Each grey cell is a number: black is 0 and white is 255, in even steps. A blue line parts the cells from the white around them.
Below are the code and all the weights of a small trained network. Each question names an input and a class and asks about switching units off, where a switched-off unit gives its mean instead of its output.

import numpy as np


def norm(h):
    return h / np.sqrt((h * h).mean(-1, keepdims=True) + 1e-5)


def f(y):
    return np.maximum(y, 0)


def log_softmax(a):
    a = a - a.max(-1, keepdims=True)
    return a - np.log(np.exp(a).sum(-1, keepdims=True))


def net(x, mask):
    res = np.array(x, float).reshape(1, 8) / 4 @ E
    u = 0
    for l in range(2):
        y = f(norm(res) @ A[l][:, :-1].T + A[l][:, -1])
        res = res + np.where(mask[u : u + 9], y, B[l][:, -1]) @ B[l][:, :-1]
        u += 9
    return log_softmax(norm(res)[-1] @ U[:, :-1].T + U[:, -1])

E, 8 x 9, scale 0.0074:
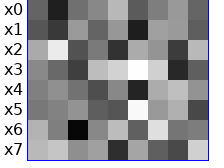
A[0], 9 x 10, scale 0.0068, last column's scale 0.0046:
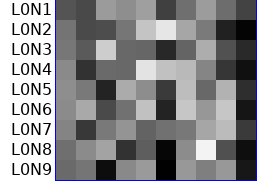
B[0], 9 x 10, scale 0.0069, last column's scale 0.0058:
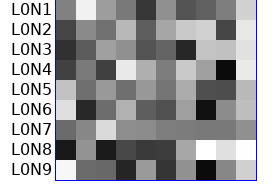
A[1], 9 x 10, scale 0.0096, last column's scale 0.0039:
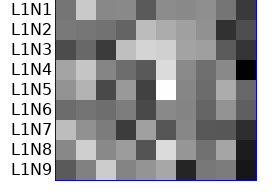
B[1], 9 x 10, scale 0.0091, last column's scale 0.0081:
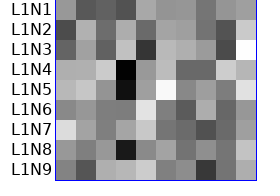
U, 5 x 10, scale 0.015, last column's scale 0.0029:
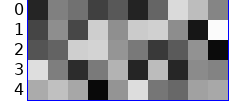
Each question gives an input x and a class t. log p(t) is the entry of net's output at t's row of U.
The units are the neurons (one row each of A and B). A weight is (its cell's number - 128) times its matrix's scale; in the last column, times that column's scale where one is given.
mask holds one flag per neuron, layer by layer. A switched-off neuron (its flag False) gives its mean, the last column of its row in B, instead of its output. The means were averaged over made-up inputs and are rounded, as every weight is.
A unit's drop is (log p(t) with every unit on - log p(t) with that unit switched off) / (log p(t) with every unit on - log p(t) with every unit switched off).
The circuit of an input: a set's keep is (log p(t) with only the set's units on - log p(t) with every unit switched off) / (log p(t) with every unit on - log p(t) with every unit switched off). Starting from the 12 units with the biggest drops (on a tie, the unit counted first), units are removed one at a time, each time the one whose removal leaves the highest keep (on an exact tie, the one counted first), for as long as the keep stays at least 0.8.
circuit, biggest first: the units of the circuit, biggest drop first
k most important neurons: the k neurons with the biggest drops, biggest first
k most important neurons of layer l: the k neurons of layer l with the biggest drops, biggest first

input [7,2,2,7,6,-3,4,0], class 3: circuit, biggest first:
[L0N9]
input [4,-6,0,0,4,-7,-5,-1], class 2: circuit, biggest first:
[L0N8 L1N5]
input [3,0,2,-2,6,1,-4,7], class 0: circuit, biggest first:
[L0N1 L1N5]
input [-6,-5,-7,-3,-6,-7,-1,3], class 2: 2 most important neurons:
[L0N1 L1N9]
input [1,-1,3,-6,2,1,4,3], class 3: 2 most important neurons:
[L0N3 L0N6]
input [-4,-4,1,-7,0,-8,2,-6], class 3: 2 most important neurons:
[L0N9 L0N6]
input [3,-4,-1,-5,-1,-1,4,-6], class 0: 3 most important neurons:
[L0N8 L0N3 L1N9]
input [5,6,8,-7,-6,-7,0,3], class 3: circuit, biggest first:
[L0N9 L0N8]
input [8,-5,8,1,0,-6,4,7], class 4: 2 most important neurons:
[L1N5 L0N4]
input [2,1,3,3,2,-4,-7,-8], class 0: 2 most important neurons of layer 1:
[L1N3 L1N2]
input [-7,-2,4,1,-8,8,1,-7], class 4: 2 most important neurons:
[L1N4 L1N5]
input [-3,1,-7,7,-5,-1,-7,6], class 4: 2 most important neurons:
[L0N4 L1N5]
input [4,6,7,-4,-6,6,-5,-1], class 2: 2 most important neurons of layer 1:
[L1N9 L1N5]
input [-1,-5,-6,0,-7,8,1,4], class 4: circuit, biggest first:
[L1N4]
